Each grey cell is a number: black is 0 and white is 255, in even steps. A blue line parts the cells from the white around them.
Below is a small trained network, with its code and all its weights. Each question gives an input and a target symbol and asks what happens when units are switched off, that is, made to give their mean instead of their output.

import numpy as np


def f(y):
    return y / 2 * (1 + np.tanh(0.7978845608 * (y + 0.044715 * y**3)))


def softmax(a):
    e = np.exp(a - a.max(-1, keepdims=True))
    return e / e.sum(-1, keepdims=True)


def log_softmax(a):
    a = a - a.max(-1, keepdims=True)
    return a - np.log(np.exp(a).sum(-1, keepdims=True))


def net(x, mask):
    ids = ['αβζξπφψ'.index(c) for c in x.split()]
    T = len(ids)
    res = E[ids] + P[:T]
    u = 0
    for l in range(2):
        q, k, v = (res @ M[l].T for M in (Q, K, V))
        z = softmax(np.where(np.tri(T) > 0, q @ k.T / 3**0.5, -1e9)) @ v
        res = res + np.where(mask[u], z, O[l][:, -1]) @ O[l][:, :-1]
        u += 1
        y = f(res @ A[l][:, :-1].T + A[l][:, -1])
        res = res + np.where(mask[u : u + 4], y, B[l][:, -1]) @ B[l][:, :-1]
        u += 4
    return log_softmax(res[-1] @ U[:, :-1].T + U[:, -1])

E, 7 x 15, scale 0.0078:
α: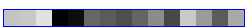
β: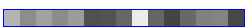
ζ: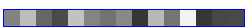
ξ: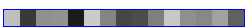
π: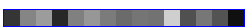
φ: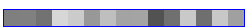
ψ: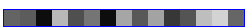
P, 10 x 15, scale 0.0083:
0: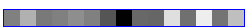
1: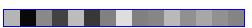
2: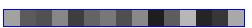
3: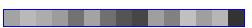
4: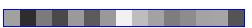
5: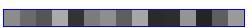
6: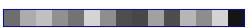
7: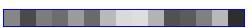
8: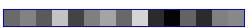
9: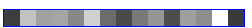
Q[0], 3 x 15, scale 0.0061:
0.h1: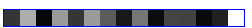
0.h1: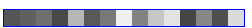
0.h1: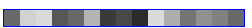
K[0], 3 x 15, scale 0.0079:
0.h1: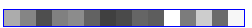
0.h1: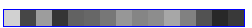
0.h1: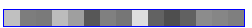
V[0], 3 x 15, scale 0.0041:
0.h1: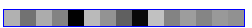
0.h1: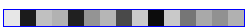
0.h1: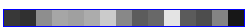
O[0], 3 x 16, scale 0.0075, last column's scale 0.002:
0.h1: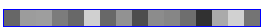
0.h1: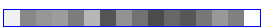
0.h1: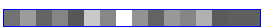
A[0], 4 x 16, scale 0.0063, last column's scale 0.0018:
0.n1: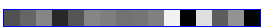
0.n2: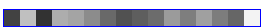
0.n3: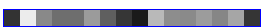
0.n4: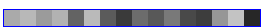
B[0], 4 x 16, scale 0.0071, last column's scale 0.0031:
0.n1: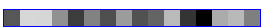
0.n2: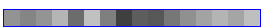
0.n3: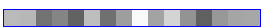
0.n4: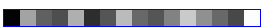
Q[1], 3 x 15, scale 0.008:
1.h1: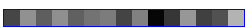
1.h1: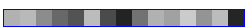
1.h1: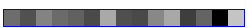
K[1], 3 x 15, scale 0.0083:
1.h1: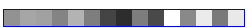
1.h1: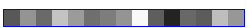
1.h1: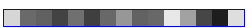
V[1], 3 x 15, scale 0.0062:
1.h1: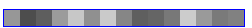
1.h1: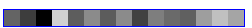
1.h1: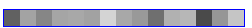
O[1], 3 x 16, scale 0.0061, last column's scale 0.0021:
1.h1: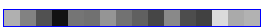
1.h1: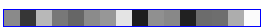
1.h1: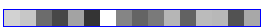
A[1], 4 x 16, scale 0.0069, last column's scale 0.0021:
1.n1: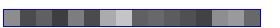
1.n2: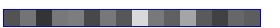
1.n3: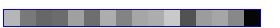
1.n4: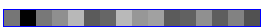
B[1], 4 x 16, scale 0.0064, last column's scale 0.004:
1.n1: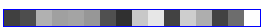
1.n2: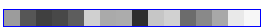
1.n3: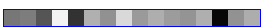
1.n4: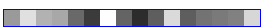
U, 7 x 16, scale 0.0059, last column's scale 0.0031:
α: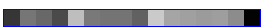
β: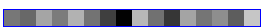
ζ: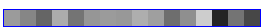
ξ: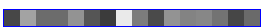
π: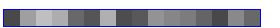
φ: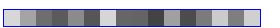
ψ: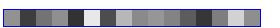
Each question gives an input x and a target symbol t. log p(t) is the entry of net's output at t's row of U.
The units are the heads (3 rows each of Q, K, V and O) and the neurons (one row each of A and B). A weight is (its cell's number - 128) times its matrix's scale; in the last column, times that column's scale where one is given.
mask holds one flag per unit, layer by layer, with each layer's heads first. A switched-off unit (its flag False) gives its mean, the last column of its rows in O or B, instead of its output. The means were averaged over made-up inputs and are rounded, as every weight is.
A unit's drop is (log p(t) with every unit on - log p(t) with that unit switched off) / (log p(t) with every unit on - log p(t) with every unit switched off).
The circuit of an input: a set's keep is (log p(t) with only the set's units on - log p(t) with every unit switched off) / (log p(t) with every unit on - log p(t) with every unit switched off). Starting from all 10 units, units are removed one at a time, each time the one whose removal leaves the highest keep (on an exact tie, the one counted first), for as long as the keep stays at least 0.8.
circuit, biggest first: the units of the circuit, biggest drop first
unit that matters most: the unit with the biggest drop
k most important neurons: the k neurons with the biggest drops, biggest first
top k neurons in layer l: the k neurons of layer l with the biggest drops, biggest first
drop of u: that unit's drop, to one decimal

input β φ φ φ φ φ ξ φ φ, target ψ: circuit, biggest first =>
[1.h1, 1.n2, 0.h1]
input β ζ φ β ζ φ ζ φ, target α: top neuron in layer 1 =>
[1.n2]
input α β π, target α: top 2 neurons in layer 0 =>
[0.n4, 0.n3]
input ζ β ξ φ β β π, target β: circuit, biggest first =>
[1.h1, 1.n2, 1.n4]
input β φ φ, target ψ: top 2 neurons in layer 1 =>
[1.n2, 1.n1]
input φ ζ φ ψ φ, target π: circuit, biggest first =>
[1.n4, 1.h1]
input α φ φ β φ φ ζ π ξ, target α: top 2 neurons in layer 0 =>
[0.n4, 0.n3]
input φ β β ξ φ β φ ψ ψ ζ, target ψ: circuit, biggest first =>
[1.h1, 0.n3]
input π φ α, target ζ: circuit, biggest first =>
[1.h1, 0.n1, 0.h1]
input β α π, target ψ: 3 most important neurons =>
[1.n2, 1.n1, 1.n4]
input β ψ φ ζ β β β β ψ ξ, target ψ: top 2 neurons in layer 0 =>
[0.n3, 0.n2]
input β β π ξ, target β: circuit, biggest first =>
[1.h1, 1.n2]
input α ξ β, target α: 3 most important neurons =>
[1.n2, 0.n4, 0.n3]
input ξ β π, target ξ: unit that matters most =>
0.h1
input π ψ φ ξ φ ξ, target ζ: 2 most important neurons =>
[0.n1, 0.n3]
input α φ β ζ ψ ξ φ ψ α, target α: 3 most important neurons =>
[1.n2, 0.n4, 0.n3]
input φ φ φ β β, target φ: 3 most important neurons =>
[1.n4, 1.n1, 1.n2]
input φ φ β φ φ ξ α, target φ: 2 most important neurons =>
[1.n1, 0.n3]
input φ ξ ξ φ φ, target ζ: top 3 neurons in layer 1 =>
[1.n3, 1.n1, 1.n2]
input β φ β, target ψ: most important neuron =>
[1.n2]
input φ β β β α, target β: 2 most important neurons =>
[0.n4, 1.n3]
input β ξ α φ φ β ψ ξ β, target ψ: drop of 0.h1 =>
0.2
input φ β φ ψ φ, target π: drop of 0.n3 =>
-0.1
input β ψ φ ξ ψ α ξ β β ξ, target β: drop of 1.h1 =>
0.3
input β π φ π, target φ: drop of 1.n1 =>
0.2
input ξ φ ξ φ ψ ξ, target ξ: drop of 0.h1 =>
0.5
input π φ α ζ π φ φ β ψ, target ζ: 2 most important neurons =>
[0.n1, 0.n3]
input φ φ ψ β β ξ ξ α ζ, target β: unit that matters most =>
1.n1
